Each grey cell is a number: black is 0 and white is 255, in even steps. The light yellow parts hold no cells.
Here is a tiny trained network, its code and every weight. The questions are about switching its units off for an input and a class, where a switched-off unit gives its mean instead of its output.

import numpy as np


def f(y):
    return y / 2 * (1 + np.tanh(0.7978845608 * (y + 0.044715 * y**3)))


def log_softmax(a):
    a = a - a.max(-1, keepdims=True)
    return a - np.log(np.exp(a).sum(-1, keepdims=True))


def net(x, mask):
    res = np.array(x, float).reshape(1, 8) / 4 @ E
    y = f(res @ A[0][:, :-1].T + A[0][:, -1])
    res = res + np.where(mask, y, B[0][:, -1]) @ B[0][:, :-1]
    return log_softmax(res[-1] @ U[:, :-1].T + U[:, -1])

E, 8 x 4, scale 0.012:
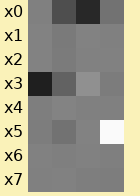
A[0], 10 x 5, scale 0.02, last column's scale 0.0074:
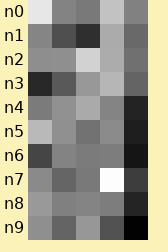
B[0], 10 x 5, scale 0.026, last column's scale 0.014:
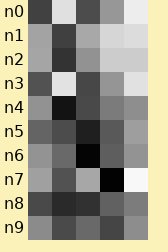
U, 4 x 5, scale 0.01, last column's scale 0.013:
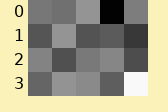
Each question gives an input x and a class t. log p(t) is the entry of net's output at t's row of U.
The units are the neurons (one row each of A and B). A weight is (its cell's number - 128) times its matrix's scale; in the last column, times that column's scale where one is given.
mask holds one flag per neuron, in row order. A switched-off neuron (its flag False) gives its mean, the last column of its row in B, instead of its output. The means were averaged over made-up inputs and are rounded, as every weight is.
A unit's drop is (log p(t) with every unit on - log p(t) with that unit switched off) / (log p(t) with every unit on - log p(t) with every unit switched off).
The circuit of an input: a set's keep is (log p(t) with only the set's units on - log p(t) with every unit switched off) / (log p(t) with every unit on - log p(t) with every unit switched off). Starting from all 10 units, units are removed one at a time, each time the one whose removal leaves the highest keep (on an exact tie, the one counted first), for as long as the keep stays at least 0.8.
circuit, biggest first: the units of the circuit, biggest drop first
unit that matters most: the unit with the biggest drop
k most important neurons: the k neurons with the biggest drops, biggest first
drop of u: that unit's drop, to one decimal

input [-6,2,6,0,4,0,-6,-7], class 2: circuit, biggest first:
[n2]
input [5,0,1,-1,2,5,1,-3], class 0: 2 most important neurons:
[n7 n2]
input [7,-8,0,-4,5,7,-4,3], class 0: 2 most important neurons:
[n7 n2]
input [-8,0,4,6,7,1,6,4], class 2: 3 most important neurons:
[n2 n0 n4]
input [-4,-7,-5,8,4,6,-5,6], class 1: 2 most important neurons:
[n3 n6]
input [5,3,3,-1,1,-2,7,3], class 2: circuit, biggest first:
[n7 n0]
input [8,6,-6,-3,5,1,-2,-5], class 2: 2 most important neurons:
[n1 n3]
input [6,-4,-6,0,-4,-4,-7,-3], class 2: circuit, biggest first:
[n7 n0]
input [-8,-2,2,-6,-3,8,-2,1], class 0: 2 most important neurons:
[n7 n1]
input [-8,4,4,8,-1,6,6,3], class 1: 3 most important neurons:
[n3 n1 n6]
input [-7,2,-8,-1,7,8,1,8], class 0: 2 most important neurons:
[n7 n1]
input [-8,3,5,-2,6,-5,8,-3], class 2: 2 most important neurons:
[n7 n2]
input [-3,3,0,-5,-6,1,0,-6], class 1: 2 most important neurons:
[n0 n1]
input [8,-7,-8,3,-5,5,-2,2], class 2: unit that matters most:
n1
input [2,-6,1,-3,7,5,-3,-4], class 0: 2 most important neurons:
[n7 n3]
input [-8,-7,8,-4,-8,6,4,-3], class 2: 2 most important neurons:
[n2 n4]
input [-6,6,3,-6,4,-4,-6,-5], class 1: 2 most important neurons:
[n1 n7]
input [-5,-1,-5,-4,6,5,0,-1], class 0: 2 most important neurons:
[n7 n1]
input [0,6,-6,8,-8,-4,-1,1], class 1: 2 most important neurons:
[n7 n6]
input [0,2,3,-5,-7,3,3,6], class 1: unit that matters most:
n0
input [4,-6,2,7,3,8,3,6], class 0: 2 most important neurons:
[n7 n0]
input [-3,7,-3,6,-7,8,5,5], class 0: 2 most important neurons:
[n7 n0]
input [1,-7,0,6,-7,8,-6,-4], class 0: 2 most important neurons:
[n7 n0]
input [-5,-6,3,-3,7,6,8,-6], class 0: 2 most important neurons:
[n7 n1]
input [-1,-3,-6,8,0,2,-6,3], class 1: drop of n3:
0.2
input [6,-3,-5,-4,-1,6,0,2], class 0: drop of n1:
-0.1
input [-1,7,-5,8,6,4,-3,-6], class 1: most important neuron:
[n3]
